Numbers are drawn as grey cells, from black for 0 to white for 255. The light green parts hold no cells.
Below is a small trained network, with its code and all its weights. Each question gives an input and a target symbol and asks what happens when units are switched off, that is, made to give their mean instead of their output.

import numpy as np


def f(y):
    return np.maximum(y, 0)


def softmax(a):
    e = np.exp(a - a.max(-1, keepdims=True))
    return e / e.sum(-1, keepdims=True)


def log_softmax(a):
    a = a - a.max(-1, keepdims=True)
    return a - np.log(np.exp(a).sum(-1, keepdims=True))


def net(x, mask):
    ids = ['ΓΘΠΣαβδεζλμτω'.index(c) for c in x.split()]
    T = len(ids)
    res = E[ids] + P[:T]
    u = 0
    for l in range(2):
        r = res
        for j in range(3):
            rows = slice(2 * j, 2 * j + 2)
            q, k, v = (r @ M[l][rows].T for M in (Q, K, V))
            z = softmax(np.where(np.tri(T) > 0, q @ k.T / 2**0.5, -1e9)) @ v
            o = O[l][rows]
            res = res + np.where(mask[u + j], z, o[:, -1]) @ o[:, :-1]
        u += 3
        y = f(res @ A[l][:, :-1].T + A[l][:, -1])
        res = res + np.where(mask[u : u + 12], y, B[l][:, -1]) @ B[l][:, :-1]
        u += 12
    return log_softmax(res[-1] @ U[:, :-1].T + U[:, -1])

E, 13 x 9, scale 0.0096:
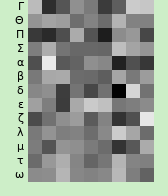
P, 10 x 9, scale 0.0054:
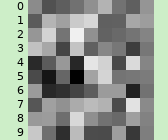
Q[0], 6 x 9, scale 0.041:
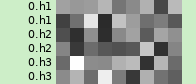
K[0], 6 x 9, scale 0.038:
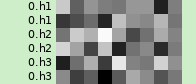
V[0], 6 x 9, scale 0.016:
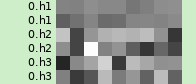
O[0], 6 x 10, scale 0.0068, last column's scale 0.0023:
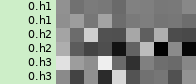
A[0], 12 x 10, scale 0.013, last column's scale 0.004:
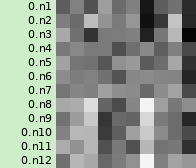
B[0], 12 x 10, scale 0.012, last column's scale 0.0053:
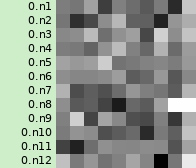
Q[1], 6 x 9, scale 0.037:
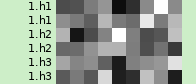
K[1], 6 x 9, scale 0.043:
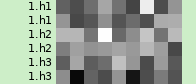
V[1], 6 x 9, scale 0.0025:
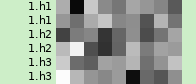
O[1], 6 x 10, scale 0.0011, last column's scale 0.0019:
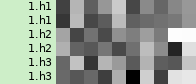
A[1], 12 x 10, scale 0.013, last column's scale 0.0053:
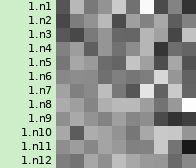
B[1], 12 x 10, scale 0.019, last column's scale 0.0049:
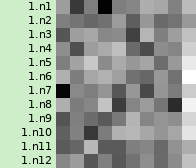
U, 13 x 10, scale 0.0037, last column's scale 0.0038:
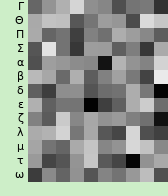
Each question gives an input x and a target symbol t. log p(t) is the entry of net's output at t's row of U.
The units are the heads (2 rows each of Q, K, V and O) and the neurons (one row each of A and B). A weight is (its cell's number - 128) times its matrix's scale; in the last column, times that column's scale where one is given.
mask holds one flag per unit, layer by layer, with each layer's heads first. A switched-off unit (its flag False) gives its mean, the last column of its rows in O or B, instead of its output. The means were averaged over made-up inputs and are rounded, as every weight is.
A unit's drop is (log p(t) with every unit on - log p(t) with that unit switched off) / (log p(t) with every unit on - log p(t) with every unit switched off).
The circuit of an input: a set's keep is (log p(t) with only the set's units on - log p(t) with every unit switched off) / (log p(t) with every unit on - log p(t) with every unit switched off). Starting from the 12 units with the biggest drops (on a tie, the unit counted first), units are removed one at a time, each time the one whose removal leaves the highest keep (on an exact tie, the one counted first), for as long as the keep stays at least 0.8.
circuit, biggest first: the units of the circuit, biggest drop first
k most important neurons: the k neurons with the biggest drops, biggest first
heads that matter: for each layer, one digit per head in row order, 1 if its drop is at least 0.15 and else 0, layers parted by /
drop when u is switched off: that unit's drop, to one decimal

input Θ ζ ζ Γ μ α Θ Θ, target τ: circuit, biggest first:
0.h2; 1.n4; 0.n12
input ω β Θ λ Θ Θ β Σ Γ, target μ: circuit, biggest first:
1.n10; 0.n3; 0.n12
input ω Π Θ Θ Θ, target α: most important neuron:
0.n11
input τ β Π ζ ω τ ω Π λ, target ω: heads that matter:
001 / 000
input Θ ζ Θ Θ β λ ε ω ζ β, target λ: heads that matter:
011 / 000
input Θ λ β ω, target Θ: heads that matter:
011 / 000
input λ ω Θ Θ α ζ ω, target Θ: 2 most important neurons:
1.n5; 0.n12
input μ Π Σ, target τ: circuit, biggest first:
0.h2; 1.n4; 0.n12
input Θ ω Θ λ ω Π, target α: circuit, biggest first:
1.n3; 0.n12; 0.n8
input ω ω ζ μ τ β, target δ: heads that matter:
011 / 000
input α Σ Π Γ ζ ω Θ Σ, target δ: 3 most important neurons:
1.n7; 1.n1; 0.n8
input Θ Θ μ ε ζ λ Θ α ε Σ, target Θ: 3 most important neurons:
0.n12; 1.n5; 0.n8
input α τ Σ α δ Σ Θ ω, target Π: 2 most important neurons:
1.n1; 0.n8
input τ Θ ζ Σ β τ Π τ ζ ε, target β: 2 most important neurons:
0.n8; 1.n8
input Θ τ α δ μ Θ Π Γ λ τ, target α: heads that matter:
001 / 000
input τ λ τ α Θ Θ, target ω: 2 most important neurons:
1.n7; 0.n8
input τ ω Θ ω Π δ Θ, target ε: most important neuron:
0.n8
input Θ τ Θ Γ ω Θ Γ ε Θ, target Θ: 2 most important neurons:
0.n12; 1.n5
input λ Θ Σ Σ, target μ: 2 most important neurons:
1.n10; 0.n8
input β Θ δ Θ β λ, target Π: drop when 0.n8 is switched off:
0.4
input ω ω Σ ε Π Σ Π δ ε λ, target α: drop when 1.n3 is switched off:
0.7
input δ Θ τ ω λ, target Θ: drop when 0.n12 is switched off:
0.4
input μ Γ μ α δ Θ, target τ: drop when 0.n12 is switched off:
0.3
